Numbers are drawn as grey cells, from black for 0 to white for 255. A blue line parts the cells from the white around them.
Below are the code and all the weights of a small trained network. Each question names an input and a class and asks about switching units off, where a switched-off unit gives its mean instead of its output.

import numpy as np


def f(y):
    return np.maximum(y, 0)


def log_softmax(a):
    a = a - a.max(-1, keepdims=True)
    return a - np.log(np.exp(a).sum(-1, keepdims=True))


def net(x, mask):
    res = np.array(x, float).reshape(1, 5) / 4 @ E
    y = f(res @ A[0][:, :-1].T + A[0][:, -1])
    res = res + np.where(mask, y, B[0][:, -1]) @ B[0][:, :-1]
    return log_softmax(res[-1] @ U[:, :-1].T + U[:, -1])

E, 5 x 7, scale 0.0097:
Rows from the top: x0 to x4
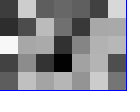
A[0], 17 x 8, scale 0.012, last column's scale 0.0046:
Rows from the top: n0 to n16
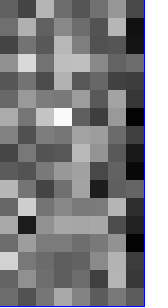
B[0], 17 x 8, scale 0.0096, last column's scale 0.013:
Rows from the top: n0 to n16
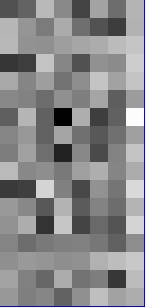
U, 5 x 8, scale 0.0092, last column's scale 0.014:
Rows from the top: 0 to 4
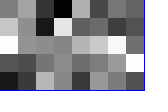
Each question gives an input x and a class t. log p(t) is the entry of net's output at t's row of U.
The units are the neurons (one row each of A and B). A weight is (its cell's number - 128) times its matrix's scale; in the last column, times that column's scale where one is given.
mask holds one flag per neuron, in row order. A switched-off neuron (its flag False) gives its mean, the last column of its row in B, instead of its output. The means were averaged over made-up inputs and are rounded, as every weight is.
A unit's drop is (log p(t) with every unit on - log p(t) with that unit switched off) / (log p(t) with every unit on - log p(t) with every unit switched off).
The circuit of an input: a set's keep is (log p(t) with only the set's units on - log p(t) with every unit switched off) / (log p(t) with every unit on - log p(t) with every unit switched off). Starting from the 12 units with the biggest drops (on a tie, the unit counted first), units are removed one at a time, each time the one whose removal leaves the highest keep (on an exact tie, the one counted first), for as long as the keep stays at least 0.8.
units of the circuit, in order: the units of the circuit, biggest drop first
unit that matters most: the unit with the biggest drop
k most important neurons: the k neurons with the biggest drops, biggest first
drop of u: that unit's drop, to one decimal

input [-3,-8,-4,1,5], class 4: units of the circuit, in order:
(n3)
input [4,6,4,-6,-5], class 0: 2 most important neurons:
(n6 n10)
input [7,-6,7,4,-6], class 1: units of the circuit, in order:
(n15 n6)
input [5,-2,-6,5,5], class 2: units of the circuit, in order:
(n2 n4)
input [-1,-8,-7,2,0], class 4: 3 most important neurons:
(n10 n3 n14)
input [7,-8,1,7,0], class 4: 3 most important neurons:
(n10 n6 n3)
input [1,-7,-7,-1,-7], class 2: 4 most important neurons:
(n2 n9 n4 n16)
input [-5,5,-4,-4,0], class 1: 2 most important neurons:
(n12 n10)
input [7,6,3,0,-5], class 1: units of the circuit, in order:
(n15 n1)
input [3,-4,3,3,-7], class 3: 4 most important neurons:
(n10 n6 n3 n0)
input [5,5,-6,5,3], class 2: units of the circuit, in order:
(n2 n4 n10)
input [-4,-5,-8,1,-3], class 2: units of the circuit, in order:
(n2 n4)
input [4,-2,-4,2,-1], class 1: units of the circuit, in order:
(n6 n3)
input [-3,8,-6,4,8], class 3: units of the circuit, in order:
(n10)
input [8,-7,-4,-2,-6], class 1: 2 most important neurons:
(n1 n15)
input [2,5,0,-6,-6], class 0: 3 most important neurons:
(n6 n10 n3)
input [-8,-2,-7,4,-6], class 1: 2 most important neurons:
(n12 n7)
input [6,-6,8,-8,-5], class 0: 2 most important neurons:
(n6 n2)
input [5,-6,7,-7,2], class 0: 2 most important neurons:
(n6 n2)
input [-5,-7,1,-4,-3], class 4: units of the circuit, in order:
(n10)
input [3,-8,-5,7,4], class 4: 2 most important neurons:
(n3 n6)
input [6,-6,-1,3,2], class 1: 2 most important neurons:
(n1 n11)
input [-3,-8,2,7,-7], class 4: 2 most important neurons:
(n10 n6)
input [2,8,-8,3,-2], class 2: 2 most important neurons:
(n2 n4)
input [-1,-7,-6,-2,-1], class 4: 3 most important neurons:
(n10 n3 n14)
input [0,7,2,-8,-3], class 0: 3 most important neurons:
(n6 n10 n3)
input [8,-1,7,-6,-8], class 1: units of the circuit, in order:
(n15)
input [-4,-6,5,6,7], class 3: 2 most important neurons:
(n3 n6)
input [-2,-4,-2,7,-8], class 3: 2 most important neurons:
(n10 n6)
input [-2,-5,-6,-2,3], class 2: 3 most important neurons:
(n2 n4 n9)
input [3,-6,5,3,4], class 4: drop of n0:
-0.1
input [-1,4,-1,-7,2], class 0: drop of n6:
0.8
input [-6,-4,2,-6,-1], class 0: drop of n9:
0.0
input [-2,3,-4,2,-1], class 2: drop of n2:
0.1
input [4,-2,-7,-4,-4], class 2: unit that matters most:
n2
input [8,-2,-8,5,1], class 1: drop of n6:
0.2
